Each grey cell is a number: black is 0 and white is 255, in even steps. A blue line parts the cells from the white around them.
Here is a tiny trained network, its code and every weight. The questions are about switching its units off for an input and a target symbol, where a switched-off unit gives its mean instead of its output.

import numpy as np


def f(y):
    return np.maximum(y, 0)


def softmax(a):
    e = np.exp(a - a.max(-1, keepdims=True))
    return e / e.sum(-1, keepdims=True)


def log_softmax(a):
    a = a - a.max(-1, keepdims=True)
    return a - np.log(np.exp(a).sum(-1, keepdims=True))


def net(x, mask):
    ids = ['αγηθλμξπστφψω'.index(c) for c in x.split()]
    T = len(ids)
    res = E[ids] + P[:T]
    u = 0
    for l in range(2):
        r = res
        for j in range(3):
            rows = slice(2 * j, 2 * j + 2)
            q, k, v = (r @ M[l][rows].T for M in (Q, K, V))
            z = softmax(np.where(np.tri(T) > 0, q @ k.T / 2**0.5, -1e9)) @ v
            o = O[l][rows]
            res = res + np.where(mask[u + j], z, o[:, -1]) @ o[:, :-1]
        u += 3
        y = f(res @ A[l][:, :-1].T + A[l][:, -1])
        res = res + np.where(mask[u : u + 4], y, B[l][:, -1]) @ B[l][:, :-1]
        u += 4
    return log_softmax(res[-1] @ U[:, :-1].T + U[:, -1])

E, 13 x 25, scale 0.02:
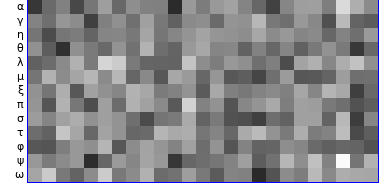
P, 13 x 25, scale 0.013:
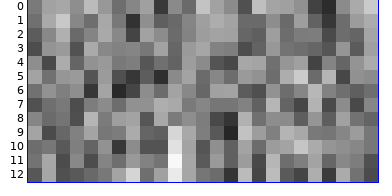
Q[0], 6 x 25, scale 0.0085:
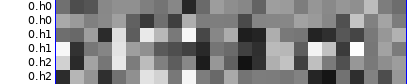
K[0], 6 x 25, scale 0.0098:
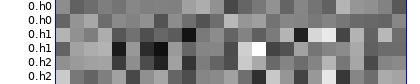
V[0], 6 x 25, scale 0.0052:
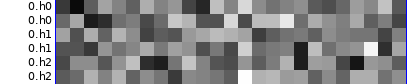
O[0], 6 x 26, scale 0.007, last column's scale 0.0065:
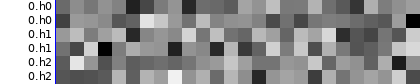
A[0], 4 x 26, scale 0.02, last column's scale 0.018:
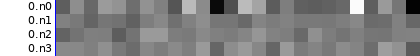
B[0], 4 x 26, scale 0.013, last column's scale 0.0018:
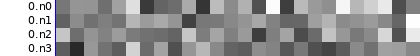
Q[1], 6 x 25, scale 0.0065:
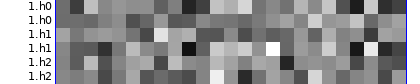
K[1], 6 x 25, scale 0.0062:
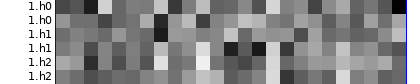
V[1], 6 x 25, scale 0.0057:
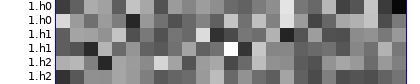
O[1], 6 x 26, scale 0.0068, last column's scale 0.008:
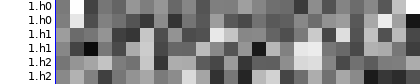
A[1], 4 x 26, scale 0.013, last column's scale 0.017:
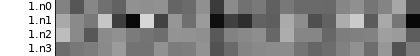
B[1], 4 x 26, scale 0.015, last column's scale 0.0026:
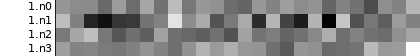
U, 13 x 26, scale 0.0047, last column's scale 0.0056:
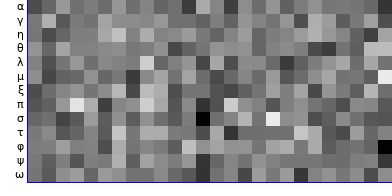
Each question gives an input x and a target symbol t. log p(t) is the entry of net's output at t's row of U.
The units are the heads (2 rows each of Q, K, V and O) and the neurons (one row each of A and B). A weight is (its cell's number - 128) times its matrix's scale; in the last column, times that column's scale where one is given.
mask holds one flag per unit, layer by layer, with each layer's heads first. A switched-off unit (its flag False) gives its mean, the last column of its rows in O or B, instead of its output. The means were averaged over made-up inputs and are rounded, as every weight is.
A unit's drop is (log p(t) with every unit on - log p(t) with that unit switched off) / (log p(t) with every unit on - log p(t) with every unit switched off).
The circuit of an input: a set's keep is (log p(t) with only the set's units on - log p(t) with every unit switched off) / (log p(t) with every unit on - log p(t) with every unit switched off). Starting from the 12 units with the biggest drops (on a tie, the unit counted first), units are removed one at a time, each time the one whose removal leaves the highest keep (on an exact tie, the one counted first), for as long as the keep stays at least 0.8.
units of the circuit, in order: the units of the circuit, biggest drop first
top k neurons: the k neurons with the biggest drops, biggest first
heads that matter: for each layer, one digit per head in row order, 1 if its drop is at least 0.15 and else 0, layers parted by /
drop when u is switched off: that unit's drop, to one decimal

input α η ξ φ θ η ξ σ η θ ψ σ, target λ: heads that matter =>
000 / 001
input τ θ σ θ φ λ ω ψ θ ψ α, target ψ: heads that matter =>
110 / 000
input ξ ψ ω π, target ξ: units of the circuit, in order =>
1.h2, 0.h2
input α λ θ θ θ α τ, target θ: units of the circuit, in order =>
0.h1, 1.h0
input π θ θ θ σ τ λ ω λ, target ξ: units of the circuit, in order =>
1.h2
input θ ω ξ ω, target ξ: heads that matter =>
100 / 001
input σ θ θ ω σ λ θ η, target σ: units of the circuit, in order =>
0.h1, 0.h0, 1.h1
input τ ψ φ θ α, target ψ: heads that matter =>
010 / 000
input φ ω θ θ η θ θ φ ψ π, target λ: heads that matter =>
000 / 001
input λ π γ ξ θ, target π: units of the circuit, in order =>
0.h1, 1.h1
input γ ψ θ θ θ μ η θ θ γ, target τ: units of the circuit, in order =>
0.h0, 0.n2
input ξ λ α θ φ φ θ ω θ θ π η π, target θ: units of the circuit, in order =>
1.h1, 1.n3, 0.h2
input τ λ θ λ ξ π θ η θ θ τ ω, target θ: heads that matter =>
011 / 001
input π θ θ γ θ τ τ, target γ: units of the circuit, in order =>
1.h0, 1.h2
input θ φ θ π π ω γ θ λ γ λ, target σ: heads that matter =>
100 / 010
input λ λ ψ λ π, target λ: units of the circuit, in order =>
1.h2, 0.h1
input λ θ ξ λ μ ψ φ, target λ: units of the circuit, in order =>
1.h2, 0.h2
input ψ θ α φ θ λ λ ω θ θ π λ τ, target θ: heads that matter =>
011 / 100
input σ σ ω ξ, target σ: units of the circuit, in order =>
0.h0, 1.h1, 0.h1
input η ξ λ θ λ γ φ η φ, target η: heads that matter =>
000 / 101
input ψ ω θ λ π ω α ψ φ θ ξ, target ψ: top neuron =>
1.n0
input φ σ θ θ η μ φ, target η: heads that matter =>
000 / 111
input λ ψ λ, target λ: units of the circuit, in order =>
1.h2, 0.h1
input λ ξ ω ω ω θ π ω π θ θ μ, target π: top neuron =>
1.n3
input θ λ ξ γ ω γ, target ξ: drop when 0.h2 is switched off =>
0.3
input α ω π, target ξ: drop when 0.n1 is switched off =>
-0.1
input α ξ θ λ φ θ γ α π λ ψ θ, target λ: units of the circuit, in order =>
1.h2
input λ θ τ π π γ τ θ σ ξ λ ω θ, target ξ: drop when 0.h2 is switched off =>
0.2
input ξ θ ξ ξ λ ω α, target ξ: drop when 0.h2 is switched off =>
0.3
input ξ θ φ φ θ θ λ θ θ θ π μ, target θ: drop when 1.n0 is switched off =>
0.0
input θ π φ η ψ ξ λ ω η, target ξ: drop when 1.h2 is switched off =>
0.4
